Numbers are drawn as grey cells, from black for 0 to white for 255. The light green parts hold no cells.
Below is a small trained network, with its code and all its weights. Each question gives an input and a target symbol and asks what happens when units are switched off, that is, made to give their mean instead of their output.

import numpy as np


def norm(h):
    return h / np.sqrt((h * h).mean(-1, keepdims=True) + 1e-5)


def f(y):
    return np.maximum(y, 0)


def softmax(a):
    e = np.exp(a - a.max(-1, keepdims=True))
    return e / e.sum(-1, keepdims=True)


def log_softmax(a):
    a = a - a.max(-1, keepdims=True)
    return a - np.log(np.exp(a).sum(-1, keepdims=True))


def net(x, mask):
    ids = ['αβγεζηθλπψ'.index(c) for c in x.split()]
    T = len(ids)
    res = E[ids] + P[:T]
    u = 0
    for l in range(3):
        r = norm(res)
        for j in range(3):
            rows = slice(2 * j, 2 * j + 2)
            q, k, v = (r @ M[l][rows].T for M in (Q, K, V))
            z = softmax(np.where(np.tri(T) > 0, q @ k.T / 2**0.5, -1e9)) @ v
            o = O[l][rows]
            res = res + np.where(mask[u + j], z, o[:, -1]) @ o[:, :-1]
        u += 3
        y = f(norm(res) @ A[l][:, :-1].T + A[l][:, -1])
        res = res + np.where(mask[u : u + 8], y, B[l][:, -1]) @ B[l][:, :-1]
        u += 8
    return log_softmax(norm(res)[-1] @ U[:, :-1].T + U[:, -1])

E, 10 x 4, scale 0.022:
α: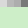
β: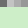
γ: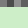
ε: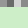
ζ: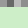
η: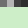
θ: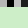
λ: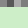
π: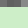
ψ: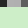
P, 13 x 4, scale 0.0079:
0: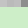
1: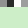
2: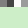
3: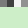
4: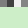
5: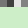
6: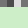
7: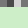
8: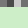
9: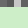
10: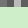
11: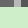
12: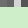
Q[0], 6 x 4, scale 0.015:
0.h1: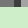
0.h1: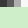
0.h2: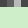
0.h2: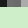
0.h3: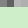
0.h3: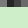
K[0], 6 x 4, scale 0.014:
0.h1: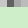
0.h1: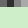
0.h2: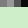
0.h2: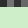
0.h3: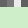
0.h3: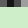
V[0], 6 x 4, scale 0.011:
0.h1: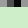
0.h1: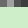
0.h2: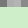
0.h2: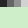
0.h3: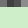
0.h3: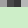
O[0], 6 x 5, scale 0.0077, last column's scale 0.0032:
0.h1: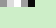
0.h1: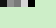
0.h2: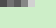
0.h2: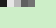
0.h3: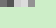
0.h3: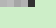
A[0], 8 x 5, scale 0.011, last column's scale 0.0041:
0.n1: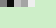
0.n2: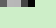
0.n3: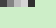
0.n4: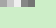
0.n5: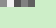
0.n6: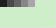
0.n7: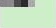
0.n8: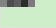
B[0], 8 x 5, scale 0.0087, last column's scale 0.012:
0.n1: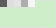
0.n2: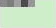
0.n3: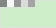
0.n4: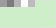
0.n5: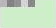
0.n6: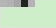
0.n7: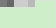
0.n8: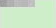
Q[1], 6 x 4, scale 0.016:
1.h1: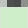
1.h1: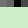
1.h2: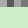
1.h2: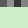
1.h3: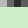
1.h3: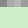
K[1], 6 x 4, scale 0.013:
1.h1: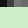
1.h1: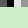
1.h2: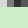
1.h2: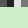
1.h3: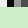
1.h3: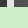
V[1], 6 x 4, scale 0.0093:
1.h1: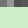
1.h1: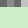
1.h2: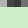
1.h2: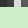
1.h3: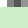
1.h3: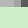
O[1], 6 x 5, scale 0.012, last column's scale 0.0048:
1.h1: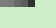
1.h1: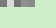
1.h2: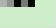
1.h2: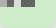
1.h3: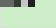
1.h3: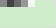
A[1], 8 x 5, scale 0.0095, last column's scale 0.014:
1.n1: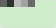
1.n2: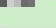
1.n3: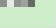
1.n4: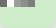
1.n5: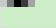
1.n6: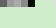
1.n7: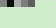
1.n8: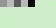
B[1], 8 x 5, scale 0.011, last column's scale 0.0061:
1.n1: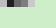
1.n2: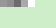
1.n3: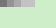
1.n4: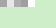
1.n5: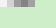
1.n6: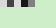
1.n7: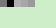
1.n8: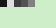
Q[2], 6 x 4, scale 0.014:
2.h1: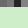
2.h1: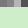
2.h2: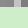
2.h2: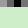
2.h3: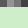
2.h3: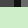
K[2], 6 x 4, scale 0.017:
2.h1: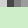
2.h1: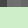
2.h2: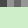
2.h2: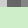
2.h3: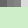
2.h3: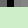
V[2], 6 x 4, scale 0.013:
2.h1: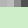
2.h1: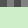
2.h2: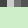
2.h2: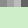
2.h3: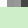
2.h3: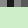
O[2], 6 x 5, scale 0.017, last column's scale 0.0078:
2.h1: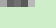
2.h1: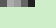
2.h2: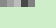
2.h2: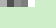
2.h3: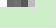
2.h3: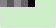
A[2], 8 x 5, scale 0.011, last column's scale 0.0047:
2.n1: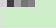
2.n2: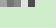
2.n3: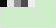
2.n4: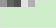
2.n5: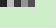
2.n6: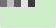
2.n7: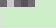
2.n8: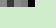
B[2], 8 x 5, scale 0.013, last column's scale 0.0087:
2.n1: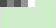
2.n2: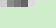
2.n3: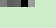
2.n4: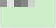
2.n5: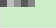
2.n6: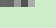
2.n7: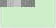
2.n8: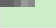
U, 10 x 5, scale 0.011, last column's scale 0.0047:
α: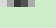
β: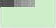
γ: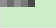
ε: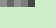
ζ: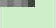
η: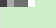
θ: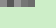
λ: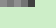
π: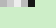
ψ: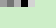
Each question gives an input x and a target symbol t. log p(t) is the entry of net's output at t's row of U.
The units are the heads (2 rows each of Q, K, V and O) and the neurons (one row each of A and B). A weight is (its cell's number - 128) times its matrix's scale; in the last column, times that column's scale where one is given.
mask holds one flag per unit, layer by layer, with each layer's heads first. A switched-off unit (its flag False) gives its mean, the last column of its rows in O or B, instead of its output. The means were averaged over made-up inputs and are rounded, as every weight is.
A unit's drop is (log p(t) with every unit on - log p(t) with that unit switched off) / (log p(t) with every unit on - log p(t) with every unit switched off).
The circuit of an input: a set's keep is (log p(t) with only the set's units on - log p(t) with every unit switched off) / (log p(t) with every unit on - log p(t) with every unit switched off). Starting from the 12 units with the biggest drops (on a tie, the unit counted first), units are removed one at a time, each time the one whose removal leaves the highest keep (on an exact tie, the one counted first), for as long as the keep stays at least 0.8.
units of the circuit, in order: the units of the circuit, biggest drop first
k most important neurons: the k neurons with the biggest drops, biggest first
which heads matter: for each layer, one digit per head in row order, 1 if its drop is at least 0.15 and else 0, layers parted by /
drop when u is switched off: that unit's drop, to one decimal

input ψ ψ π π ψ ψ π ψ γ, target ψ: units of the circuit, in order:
[0.h1 1.h3 0.n4]
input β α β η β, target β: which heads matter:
111 / 101 / 001
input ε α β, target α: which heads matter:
111 / 010 / 000
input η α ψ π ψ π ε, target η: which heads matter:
111 / 011 / 001
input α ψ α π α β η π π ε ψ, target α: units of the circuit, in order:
[0.h2 1.h2 0.n1 0.h3]
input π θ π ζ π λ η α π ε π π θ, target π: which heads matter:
101 / 100 / 000
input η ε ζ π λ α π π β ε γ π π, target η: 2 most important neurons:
[0.n1 0.n4]
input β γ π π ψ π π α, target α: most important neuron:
[1.n5]
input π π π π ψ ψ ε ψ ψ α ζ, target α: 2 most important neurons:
[0.n1 0.n4]
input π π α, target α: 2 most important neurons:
[0.n1 0.n4]
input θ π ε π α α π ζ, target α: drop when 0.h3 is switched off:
0.6
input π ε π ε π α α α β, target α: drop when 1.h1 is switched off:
0.1
